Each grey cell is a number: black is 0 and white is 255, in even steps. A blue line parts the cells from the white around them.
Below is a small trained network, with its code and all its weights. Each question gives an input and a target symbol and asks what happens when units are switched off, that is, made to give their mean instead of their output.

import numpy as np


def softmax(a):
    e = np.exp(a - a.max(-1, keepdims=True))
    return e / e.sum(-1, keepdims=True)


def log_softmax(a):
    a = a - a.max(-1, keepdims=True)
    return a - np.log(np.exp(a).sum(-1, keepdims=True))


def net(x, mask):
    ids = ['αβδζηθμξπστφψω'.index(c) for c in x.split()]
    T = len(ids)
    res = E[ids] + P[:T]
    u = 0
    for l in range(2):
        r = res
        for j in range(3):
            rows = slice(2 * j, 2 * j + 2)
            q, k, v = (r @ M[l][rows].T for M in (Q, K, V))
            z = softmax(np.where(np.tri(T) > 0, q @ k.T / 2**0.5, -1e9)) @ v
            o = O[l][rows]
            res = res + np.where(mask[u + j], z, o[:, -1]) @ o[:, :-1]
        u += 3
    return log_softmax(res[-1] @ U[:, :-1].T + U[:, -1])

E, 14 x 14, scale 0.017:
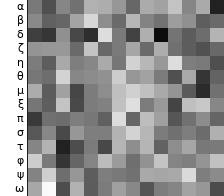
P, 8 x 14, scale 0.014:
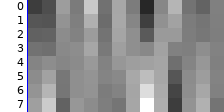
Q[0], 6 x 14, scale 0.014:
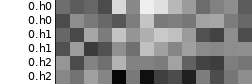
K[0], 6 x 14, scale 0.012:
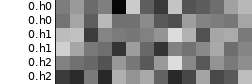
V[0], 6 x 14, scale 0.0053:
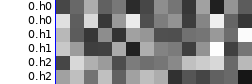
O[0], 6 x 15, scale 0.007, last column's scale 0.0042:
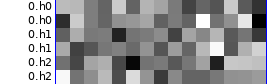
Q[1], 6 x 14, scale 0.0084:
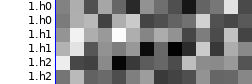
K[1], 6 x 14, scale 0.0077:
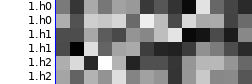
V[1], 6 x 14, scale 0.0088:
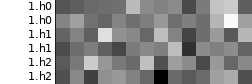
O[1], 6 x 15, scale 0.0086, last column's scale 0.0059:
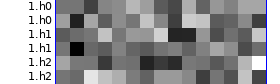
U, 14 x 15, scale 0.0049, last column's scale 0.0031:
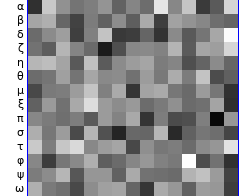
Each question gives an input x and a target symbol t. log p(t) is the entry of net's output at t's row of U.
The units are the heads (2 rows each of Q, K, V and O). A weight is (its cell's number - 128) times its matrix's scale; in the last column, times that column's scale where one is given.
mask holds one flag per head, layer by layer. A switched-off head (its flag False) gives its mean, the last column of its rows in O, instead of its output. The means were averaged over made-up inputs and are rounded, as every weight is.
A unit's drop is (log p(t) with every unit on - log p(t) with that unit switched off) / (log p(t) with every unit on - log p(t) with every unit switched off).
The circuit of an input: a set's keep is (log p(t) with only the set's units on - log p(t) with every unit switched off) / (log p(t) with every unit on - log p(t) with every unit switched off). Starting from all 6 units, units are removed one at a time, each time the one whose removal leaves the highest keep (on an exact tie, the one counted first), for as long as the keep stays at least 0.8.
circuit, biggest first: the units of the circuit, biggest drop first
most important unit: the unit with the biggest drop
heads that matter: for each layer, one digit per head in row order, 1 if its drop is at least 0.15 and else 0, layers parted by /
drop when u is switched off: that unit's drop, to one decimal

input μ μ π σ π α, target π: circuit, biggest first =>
[1.h1; 0.h0]
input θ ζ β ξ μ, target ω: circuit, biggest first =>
[1.h0; 1.h2]
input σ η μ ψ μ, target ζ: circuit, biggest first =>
[0.h2; 1.h0]
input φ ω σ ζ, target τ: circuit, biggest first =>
[0.h2; 1.h2]
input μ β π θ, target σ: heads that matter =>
100 / 011
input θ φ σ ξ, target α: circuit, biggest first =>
[0.h0; 0.h1; 1.h1]
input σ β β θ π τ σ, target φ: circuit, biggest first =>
[0.h1; 0.h0]
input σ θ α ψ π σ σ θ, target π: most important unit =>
1.h1
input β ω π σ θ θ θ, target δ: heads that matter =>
100 / 001
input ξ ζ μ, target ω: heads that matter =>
100 / 101
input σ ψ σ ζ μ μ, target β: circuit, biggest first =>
[1.h2; 1.h0; 0.h2]
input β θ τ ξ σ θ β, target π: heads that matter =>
000 / 011
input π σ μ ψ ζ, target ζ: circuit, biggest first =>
[0.h2; 1.h0]
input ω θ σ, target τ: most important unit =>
0.h2
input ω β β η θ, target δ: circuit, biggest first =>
[1.h2; 0.h0]
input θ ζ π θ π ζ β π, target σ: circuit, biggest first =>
[1.h2; 0.h0]
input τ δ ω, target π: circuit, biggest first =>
[0.h1; 1.h1]
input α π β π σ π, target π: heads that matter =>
100 / 010
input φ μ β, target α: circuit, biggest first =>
[0.h1; 1.h1; 0.h0]
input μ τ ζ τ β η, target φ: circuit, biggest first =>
[0.h1; 1.h1]
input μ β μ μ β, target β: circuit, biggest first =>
[1.h2; 1.h0]
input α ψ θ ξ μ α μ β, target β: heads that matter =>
000 / 001
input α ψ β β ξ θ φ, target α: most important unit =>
0.h0
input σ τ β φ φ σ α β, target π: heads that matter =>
001 / 011
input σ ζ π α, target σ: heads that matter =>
110 / 001
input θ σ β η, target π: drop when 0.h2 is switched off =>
0.0
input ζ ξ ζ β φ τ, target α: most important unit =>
0.h0
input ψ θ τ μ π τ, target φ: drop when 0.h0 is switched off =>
0.1
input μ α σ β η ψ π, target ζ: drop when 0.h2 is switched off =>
0.8
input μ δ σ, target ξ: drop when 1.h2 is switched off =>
0.2
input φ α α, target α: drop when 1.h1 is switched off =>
0.2
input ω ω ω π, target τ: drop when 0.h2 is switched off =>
0.6
